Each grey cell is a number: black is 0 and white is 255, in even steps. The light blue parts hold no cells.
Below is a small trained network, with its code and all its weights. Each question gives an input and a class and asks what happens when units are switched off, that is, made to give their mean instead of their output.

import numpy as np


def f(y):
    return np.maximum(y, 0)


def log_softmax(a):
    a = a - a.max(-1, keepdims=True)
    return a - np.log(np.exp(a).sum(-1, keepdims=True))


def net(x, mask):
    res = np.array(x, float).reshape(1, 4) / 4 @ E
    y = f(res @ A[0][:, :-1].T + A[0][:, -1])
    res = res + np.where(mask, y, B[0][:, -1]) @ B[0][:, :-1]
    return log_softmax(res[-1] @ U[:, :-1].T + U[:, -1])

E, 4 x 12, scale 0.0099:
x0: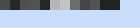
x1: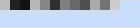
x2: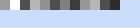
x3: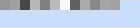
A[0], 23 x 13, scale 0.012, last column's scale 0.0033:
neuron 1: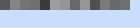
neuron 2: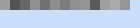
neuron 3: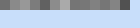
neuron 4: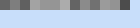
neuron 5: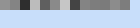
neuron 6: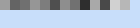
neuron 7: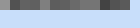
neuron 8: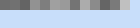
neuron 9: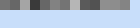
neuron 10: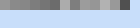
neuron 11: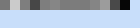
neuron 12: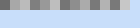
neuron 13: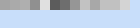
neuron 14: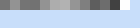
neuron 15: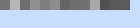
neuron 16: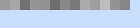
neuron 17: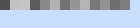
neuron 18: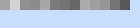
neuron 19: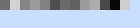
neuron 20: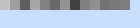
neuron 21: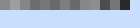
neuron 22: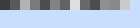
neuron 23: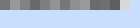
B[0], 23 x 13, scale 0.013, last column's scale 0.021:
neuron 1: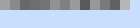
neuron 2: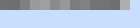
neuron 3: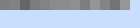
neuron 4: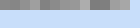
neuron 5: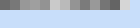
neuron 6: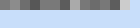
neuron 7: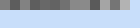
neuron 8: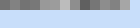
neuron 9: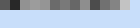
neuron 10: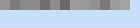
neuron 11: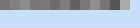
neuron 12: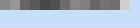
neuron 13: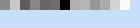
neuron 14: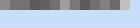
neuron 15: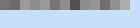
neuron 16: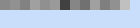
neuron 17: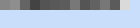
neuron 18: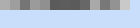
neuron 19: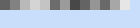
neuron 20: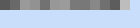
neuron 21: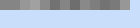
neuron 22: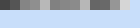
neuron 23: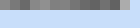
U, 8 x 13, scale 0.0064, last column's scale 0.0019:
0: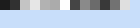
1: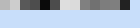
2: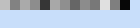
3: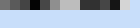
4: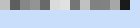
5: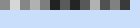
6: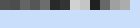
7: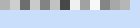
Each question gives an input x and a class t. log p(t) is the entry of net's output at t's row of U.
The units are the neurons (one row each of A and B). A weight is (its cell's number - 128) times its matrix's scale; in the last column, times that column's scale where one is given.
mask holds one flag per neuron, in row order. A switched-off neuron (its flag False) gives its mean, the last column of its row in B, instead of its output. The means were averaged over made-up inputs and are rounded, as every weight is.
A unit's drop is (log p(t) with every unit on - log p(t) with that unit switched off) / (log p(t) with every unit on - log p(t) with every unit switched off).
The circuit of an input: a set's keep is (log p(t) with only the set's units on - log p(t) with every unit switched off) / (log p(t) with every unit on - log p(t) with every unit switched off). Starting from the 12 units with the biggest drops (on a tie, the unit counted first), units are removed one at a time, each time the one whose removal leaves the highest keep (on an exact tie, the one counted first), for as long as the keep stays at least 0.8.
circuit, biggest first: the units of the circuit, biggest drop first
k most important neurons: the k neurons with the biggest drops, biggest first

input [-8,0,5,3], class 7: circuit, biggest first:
(neuron 13)
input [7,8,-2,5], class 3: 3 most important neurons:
(neuron 6; neuron 19; neuron 22)
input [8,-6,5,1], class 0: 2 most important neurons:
(neuron 19; neuron 15)
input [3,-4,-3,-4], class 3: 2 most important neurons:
(neuron 13; neuron 19)
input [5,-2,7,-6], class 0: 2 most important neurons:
(neuron 13; neuron 19)
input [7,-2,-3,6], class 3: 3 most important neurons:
(neuron 19; neuron 1; neuron 14)
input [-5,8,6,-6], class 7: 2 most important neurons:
(neuron 13; neuron 17)
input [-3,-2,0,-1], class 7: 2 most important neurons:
(neuron 9; neuron 13)
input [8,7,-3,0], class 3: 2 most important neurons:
(neuron 19; neuron 6)
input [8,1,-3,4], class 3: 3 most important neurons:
(neuron 19; neuron 1; neuron 14)
